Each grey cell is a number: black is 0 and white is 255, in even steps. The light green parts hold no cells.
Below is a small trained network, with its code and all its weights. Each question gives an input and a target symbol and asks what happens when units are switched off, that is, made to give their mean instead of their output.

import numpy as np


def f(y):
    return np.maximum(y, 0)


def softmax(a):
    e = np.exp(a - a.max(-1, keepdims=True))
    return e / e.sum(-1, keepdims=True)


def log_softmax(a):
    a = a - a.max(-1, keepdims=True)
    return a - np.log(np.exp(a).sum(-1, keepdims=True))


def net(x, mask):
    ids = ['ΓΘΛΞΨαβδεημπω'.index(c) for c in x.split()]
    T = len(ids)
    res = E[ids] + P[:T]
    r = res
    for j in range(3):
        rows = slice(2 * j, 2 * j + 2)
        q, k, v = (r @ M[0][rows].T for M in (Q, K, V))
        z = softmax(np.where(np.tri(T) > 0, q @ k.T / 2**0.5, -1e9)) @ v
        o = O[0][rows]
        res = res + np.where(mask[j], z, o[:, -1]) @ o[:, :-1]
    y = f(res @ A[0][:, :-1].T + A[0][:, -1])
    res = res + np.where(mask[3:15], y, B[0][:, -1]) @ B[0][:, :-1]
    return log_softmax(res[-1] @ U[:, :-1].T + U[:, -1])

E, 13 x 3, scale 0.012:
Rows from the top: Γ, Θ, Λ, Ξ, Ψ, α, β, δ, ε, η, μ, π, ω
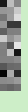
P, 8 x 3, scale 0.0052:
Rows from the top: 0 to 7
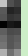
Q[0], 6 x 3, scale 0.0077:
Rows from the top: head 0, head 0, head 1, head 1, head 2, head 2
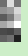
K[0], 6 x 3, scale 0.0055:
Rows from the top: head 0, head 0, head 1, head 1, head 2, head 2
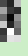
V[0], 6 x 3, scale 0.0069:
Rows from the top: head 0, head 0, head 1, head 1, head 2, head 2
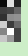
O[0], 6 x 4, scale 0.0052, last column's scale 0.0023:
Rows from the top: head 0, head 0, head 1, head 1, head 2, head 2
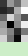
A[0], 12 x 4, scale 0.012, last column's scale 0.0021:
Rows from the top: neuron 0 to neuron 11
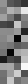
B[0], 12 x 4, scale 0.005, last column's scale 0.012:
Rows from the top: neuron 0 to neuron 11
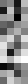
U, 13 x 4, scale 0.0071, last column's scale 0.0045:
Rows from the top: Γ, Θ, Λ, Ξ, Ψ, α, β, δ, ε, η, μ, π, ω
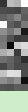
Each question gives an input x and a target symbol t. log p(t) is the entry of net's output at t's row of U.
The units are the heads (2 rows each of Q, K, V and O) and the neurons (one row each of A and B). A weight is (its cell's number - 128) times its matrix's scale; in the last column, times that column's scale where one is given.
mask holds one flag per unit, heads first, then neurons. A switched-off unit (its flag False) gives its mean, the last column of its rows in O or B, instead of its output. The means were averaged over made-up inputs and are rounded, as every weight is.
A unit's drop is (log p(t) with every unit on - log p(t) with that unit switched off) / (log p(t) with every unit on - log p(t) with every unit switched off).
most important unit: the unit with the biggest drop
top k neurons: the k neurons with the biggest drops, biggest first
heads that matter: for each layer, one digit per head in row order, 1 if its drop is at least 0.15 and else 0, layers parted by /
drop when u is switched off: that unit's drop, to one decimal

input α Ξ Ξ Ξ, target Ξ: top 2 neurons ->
(neuron 7; neuron 8)
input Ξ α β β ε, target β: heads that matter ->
001
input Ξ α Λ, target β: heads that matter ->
010
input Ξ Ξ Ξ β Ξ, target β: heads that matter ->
101
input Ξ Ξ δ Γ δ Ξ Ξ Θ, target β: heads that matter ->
010
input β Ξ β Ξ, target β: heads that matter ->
001
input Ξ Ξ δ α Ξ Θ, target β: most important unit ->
head 1
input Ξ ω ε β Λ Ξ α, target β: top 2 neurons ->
(neuron 5; neuron 2)
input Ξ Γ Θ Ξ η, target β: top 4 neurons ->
(neuron 5; neuron 2; neuron 0; neuron 3)
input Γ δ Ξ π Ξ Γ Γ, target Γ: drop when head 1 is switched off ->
0.2
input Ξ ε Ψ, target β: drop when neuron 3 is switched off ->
0.1
